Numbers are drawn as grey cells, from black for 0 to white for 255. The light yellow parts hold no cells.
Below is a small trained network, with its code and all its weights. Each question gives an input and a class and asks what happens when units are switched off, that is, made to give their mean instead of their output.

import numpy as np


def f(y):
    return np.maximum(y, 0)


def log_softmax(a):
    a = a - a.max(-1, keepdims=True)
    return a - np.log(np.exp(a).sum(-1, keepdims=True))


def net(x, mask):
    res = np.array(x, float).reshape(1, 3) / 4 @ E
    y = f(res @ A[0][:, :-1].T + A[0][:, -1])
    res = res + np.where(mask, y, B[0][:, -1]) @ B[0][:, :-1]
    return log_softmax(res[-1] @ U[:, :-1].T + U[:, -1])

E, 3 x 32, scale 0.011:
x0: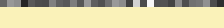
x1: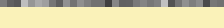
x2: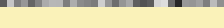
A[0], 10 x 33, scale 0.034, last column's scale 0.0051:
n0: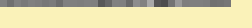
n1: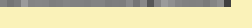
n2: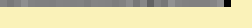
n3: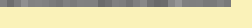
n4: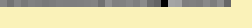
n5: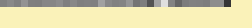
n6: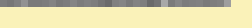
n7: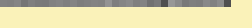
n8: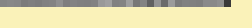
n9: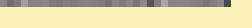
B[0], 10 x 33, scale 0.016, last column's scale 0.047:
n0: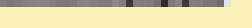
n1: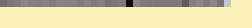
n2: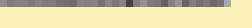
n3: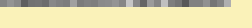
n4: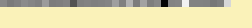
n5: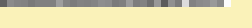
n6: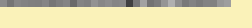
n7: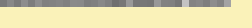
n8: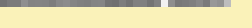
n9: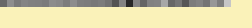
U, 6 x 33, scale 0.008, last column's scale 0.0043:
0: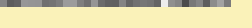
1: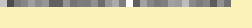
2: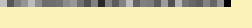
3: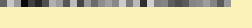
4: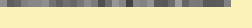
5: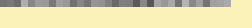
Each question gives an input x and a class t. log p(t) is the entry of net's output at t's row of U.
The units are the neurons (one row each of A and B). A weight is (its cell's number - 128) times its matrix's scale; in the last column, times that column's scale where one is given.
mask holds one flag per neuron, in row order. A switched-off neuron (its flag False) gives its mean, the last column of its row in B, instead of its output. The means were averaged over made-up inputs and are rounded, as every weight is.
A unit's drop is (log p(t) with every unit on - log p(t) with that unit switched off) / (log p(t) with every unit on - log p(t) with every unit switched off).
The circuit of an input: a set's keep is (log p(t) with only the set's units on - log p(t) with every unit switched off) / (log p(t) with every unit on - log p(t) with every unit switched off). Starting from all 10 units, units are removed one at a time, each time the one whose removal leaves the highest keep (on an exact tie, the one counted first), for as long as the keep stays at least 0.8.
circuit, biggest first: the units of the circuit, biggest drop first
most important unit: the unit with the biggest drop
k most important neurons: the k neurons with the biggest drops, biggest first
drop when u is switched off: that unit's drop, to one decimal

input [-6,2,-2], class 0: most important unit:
n4
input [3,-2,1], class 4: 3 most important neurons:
(n3; n5; n9)
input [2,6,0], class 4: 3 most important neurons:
(n8; n5; n9)
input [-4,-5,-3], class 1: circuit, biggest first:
(n4; n9)
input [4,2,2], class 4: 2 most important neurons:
(n3; n5)
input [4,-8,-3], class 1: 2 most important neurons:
(n4; n1)
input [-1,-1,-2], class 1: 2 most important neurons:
(n1; n9)
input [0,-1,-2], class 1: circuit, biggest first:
(n1; n9)
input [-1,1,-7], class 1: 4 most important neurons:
(n4; n1; n9; n3)
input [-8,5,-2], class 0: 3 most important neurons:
(n4; n9; n1)
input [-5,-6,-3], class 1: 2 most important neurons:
(n4; n9)
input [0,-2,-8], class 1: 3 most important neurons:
(n4; n1; n9)
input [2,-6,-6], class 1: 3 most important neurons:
(n4; n1; n9)
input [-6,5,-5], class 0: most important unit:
n0
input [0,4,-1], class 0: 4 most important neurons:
(n4; n5; n0; n2)
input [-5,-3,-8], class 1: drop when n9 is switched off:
0.0
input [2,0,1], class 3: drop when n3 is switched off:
-0.1
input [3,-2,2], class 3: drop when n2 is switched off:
0.1
